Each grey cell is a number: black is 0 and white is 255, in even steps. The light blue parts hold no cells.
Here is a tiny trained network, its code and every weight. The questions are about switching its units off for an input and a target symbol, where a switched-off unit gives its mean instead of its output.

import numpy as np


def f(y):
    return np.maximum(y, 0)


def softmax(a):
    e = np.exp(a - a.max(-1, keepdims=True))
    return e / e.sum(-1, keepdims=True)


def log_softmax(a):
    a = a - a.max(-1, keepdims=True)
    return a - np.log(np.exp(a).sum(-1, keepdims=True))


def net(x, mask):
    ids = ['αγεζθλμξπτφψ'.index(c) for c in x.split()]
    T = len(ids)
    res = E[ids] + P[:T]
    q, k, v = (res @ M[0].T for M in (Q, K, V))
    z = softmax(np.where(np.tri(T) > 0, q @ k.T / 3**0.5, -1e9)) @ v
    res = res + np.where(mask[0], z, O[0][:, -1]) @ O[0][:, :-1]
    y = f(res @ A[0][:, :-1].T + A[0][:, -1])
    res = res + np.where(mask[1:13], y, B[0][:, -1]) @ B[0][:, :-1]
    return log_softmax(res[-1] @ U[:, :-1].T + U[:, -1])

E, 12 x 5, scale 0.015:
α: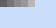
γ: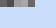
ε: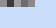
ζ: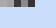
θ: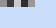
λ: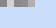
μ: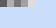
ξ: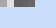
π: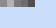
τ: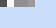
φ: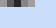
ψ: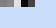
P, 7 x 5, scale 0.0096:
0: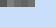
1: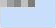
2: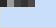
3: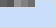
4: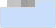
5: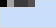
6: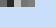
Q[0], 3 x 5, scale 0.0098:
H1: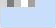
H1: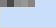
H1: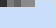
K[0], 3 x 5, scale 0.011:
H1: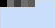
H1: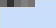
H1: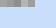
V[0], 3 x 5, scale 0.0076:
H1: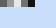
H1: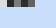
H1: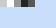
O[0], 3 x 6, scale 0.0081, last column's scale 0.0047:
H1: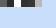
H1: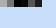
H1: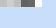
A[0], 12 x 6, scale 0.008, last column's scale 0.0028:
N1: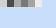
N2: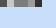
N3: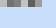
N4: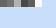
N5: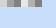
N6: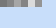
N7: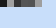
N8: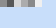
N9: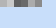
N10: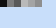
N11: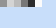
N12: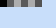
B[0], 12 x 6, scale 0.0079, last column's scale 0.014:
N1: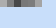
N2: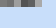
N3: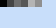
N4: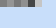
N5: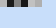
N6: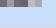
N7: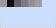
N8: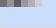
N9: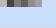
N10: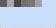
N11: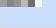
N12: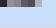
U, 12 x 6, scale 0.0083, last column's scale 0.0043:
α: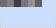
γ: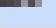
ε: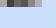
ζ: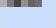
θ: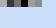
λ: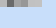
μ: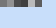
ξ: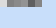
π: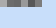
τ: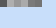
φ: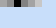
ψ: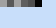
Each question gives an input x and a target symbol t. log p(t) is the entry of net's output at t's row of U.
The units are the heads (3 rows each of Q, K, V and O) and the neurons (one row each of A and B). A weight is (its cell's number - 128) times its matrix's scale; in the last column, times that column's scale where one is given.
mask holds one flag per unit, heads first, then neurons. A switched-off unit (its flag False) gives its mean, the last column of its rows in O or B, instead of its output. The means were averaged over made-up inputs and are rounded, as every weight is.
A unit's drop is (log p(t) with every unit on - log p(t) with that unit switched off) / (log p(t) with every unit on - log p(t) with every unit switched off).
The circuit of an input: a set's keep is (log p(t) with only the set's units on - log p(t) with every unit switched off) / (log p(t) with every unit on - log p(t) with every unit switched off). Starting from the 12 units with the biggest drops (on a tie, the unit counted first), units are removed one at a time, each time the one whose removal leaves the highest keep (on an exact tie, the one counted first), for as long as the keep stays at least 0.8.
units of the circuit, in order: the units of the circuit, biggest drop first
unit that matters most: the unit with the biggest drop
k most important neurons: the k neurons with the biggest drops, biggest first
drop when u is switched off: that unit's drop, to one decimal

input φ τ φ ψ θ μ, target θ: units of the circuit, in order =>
[H1, N7]
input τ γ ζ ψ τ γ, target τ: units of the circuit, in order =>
[H1, N5, N7]
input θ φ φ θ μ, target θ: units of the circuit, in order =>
[N5, H1, N9]
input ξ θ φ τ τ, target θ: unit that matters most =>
N5
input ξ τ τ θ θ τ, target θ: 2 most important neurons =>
[N7, N9]
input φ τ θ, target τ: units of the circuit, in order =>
[H1, N5, N12]
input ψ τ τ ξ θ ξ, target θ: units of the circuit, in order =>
[H1, N7]
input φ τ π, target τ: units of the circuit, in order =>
[H1, N5]
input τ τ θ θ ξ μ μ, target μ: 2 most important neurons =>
[N11, N6]
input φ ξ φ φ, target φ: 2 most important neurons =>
[N2, N12]
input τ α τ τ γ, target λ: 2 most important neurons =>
[N5, N8]
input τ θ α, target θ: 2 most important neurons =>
[N7, N11]
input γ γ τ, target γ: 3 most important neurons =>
[N7, N12, N5]
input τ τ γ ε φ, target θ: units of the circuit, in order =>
[N5]
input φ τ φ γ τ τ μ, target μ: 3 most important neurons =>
[N11, N6, N10]
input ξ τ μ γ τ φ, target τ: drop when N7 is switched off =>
0.1
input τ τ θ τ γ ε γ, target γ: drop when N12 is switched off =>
0.2
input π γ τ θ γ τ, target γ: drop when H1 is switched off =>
0.4
